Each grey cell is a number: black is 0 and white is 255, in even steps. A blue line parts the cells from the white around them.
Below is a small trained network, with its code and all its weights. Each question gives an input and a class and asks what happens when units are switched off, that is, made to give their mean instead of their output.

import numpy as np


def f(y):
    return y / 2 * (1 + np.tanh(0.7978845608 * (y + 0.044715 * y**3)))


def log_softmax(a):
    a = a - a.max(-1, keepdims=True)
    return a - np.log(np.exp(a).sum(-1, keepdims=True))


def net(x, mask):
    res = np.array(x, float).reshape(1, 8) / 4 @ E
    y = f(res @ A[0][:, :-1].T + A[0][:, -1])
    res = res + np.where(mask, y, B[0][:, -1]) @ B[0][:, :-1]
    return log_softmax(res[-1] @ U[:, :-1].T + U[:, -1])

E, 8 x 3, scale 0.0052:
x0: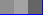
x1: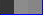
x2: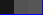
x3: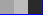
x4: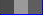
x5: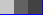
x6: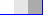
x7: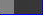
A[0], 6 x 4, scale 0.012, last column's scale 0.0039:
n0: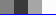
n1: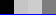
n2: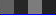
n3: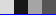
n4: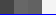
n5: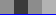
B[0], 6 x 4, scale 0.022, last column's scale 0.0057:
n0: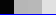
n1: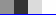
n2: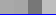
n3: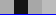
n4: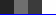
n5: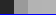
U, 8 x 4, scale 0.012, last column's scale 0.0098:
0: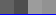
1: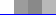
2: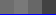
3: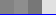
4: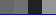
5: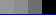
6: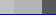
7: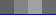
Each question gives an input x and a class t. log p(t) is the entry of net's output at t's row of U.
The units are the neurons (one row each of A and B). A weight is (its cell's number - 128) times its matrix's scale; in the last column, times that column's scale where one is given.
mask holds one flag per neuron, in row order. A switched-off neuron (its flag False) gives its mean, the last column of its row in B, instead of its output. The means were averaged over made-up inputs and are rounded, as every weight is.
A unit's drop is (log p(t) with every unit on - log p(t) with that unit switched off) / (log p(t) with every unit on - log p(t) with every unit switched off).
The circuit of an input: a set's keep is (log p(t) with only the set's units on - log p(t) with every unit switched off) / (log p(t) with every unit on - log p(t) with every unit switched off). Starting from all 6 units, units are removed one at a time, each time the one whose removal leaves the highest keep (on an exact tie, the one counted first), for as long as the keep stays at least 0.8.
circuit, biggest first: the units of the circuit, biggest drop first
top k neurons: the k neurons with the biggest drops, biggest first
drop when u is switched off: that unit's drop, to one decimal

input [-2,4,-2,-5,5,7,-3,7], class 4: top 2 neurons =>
[n1 n4]
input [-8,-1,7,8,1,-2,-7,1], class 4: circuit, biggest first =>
[n4]
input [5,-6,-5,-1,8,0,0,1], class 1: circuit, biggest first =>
[n4 n0]
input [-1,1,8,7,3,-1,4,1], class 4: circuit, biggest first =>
[n1 n0]
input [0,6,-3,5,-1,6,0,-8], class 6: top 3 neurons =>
[n4 n3 n2]
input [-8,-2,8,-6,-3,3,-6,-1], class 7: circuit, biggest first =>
[n0 n2]
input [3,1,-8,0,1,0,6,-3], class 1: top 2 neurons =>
[n0 n4]
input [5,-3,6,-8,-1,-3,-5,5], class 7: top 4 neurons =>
[n0 n2 n5 n3]
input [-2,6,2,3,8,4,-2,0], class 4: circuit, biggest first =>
[n4 n0]
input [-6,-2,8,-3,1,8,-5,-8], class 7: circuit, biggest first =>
[n0 n3]
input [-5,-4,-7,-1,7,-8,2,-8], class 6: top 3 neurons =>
[n4 n3 n0]
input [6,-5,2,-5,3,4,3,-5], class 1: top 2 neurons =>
[n4 n0]
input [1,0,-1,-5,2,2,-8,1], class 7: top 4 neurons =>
[n0 n5 n2 n3]
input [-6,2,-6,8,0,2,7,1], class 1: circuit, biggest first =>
[n0]
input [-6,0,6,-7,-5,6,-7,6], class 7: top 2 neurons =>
[n0 n2]
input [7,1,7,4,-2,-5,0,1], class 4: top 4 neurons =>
[n4 n0 n3 n5]
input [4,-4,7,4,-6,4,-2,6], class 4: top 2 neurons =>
[n1 n4]
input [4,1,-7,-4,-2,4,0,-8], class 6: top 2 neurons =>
[n4 n2]
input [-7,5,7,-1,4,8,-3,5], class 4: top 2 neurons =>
[n4 n1]
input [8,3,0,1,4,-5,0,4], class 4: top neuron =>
[n0]
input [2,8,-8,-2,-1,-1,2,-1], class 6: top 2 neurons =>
[n4 n3]
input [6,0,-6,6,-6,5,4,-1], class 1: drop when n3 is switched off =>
0.0
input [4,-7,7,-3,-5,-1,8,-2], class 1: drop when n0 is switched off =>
0.2
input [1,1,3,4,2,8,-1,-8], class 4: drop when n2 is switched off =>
0.1
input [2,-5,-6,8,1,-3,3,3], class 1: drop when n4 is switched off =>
0.3
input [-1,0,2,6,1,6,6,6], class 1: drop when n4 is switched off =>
0.7
